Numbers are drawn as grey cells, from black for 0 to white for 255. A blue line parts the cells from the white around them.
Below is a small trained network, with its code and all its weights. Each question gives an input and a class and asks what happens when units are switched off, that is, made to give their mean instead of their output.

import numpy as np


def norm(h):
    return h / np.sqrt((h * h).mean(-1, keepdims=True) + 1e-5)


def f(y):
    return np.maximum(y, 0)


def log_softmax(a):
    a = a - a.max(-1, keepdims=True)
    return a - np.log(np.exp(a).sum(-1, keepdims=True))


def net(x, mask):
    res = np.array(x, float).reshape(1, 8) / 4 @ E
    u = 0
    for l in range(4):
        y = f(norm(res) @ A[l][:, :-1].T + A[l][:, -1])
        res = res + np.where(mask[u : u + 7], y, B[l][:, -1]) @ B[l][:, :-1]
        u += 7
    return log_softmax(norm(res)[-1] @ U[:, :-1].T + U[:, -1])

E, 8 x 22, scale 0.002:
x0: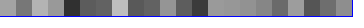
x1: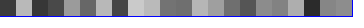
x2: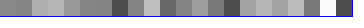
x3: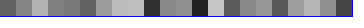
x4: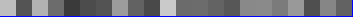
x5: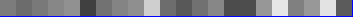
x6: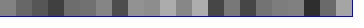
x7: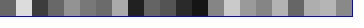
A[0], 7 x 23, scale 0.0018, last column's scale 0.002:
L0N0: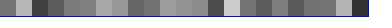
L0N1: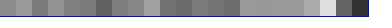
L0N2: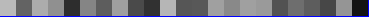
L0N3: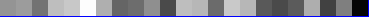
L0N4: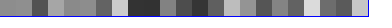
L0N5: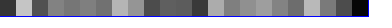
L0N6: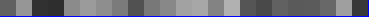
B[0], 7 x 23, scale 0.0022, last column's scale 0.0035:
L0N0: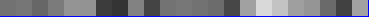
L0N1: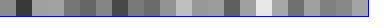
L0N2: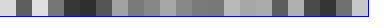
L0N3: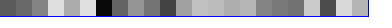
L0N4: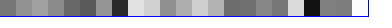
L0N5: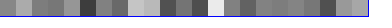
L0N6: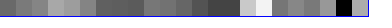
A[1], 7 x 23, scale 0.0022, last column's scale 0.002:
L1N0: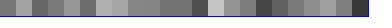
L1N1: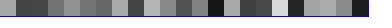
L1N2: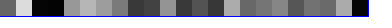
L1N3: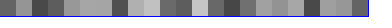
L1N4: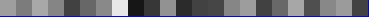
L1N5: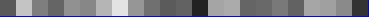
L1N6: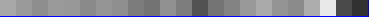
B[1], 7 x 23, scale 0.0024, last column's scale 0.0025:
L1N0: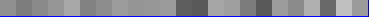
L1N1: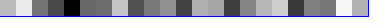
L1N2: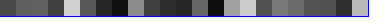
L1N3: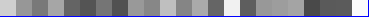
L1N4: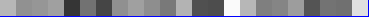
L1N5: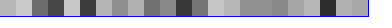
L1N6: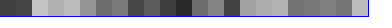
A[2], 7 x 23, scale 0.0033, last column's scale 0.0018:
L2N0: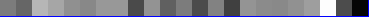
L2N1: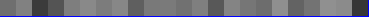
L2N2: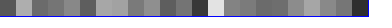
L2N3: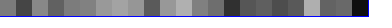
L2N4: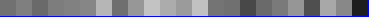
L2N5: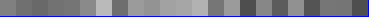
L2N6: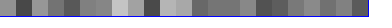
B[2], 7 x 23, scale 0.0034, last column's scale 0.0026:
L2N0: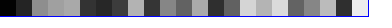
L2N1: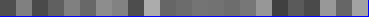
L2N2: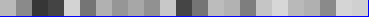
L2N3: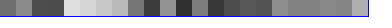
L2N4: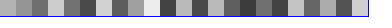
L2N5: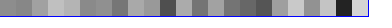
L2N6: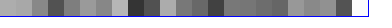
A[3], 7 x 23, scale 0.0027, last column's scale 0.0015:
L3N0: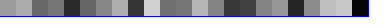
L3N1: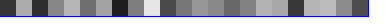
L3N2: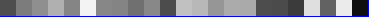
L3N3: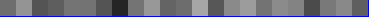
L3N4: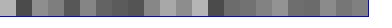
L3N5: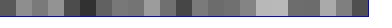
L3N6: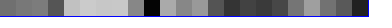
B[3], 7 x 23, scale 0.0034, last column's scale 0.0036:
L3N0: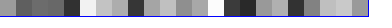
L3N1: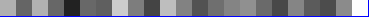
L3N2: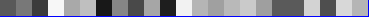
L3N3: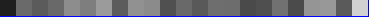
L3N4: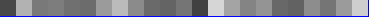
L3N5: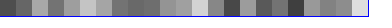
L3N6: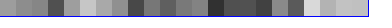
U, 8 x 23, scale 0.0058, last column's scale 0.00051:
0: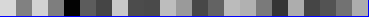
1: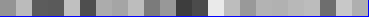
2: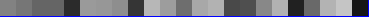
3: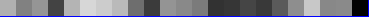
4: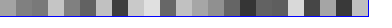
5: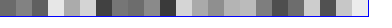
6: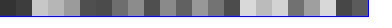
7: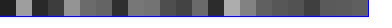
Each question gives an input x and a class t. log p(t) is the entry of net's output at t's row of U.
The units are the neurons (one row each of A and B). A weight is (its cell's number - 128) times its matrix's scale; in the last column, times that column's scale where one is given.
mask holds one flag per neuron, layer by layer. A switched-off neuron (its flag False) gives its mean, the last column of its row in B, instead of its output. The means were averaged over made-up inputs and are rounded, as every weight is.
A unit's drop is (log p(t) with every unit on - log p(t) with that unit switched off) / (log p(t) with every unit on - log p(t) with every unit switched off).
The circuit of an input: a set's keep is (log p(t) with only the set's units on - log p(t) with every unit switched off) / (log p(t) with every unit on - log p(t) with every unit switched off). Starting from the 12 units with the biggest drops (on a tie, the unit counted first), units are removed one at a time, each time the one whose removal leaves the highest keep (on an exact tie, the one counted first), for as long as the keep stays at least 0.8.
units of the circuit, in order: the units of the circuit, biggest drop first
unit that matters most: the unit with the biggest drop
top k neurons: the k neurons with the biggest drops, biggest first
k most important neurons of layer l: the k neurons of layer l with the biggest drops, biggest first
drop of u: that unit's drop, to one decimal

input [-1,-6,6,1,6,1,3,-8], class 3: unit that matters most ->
L2N3
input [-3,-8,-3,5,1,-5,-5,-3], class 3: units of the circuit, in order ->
[L3N6, L2N3]
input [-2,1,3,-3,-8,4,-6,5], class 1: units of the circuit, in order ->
[L2N2, L3N1]
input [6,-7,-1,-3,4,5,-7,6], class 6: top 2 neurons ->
[L2N0, L3N1]
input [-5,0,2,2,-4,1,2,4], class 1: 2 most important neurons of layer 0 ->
[L0N5, L0N4]
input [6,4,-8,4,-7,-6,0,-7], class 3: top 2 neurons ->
[L3N6, L2N3]
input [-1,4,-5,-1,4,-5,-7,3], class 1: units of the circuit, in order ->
[L0N5, L2N2]
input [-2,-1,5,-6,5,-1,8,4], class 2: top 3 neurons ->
[L1N1, L3N0, L2N0]
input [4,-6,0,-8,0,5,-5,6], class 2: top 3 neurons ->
[L1N1, L3N0, L0N6]
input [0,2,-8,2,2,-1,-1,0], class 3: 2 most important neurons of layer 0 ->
[L0N4, L0N0]
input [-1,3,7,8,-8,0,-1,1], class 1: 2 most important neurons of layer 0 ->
[L0N5, L0N6]
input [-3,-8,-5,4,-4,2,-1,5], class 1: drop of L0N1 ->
0.0
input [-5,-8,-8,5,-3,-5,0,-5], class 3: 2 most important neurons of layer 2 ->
[L2N3, L2N6]
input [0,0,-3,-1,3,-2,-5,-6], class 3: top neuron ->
[L3N6]
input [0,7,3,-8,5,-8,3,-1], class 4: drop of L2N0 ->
0.1
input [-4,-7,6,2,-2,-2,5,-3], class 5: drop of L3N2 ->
0.6
